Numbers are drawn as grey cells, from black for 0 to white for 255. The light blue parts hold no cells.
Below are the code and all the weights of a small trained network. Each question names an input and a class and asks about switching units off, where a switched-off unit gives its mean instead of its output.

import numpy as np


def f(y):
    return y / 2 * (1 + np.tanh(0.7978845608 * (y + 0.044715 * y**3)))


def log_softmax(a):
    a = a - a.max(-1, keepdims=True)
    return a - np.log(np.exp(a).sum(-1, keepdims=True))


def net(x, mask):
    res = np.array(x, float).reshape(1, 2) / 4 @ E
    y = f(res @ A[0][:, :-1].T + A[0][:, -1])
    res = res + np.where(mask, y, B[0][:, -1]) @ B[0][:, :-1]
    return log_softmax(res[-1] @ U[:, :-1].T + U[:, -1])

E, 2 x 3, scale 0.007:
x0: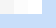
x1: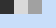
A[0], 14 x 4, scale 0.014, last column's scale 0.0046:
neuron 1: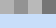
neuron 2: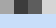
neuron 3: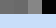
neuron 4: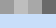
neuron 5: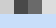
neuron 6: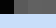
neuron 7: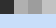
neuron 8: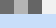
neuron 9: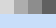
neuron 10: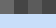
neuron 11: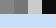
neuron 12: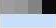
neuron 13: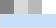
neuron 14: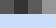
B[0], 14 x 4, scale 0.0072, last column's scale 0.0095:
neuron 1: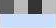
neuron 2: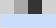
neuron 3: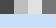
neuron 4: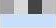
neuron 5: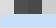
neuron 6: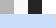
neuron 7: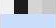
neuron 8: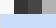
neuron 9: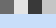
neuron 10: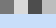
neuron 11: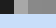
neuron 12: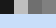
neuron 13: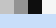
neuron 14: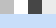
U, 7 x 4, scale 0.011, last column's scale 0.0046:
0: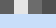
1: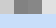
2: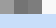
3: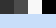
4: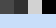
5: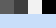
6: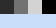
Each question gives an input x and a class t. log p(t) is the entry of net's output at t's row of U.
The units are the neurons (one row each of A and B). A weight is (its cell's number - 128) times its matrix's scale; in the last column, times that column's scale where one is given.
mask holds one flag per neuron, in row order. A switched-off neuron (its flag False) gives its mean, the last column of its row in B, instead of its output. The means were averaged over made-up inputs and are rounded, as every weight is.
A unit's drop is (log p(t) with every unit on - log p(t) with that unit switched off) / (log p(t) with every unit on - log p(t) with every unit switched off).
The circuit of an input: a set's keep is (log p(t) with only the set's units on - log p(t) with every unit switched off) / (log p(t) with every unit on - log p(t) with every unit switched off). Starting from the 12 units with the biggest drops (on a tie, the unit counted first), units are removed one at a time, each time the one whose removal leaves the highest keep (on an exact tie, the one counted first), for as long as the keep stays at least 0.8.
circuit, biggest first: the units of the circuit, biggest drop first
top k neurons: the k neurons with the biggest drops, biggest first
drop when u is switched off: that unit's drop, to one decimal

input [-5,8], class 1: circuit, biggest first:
[neuron 7]
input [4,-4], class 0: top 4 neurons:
[neuron 7; neuron 9; neuron 1; neuron 8]
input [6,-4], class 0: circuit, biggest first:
[neuron 9; neuron 7]
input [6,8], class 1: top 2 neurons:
[neuron 7; neuron 8]
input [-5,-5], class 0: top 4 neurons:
[neuron 7; neuron 10; neuron 14; neuron 8]
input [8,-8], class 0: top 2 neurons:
[neuron 9; neuron 1]
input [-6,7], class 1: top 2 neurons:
[neuron 7; neuron 8]
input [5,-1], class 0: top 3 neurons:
[neuron 9; neuron 7; neuron 1]
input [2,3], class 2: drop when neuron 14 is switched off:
0.3
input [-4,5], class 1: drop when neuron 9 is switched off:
0.2
